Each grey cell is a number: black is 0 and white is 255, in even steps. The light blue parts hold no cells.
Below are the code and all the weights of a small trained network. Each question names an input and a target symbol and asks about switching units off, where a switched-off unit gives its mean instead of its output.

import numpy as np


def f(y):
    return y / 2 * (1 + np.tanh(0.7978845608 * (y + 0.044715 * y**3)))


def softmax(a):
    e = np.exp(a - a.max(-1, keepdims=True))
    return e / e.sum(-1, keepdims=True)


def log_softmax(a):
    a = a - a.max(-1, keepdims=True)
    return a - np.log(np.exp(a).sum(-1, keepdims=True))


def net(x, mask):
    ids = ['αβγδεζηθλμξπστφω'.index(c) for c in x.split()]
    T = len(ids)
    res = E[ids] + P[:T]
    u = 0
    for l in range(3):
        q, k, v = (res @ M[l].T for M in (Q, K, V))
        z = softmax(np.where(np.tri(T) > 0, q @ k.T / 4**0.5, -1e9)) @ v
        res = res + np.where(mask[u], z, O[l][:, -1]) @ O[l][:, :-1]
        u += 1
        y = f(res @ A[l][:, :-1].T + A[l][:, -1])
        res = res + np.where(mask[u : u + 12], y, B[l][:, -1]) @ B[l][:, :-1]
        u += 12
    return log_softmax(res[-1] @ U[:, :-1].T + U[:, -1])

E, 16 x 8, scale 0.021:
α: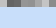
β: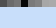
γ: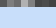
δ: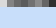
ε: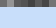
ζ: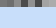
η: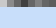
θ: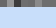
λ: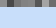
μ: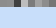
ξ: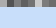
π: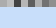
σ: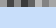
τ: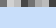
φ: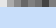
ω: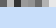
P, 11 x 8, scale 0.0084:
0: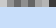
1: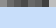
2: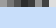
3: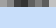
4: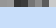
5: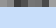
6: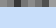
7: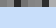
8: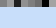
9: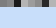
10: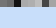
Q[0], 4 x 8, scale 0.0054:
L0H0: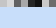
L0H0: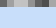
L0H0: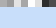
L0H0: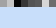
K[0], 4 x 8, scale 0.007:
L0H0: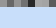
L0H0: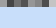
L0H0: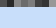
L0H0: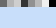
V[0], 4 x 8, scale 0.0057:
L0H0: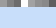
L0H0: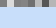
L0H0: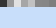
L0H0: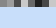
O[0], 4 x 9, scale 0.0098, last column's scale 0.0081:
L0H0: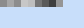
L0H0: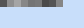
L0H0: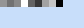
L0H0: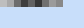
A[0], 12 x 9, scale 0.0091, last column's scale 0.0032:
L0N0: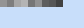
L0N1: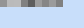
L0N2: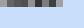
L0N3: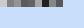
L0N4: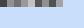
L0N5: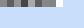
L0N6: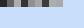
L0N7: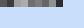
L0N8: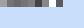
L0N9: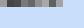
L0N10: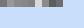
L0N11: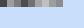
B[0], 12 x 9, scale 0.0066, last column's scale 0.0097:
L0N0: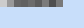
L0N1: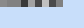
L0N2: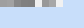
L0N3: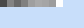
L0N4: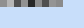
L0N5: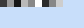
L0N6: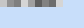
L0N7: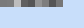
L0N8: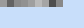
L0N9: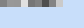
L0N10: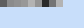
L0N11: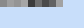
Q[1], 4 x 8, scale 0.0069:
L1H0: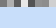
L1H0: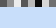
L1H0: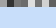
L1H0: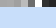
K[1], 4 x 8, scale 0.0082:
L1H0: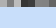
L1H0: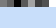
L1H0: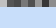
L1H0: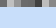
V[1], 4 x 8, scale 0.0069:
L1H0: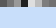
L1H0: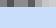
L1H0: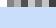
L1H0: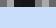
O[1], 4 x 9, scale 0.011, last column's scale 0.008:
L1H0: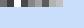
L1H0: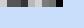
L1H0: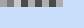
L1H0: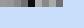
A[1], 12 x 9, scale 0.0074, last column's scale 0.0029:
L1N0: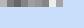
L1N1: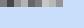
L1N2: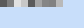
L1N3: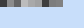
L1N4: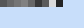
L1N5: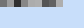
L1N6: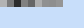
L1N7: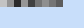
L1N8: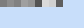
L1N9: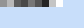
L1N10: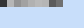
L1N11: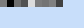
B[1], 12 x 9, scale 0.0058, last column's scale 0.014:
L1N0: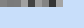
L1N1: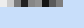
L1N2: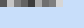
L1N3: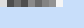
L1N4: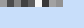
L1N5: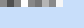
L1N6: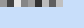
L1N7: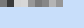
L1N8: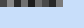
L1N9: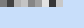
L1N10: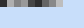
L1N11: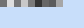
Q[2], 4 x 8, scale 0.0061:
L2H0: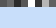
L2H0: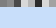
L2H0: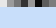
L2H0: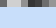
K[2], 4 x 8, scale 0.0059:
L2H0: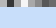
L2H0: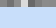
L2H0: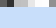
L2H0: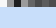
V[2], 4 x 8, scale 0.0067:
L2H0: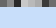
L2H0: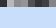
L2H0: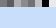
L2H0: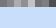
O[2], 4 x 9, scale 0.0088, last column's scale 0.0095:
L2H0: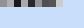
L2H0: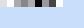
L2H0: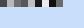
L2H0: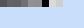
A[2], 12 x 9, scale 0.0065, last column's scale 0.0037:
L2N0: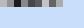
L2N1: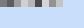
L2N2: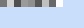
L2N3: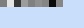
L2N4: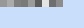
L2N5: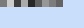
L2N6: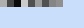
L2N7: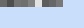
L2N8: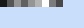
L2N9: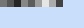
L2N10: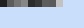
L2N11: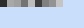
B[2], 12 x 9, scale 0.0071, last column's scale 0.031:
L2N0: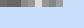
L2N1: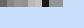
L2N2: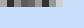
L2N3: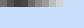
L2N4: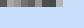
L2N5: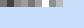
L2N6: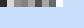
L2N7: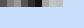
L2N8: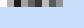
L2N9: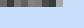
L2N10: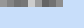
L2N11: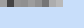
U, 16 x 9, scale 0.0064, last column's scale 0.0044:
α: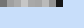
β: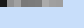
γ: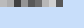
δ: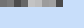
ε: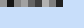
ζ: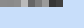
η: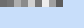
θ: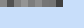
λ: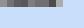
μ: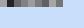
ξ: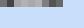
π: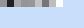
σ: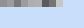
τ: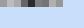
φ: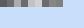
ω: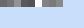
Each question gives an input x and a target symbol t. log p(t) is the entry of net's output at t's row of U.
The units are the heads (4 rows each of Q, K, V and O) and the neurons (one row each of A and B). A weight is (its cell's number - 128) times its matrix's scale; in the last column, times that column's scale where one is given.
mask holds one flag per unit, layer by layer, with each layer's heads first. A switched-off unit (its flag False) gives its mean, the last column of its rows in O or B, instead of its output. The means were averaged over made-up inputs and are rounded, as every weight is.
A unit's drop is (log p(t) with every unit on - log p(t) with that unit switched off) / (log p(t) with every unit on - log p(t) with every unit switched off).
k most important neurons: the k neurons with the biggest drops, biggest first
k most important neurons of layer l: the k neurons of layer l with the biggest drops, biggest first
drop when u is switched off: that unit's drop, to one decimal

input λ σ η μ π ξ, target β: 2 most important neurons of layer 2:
L2N6, L2N7
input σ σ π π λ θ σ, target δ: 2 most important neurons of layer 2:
L2N3, L2N0
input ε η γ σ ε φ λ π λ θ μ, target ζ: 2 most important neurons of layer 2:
L2N8, L2N3
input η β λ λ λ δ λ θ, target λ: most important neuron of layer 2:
L2N8
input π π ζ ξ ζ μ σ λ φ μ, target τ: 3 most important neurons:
L0N5, L0N0, L0N1
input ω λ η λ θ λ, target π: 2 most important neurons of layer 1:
L1N6, L1N7
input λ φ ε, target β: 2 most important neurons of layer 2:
L2N6, L2N7
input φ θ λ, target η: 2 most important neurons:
L2N8, L2N2
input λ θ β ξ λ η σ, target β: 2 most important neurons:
L2N6, L2N7
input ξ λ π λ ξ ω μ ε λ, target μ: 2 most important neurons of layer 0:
L0N10, L0N9
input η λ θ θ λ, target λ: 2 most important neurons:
L2N8, L0N10
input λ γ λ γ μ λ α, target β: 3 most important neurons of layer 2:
L2N6, L2N7, L2N2
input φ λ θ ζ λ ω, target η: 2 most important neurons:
L2N8, L0N1
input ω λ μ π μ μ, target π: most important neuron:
L0N5
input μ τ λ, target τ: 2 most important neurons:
L0N1, L0N9
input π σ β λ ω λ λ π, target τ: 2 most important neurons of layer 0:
L0N5, L0N0
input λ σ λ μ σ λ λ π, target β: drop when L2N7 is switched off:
0.3
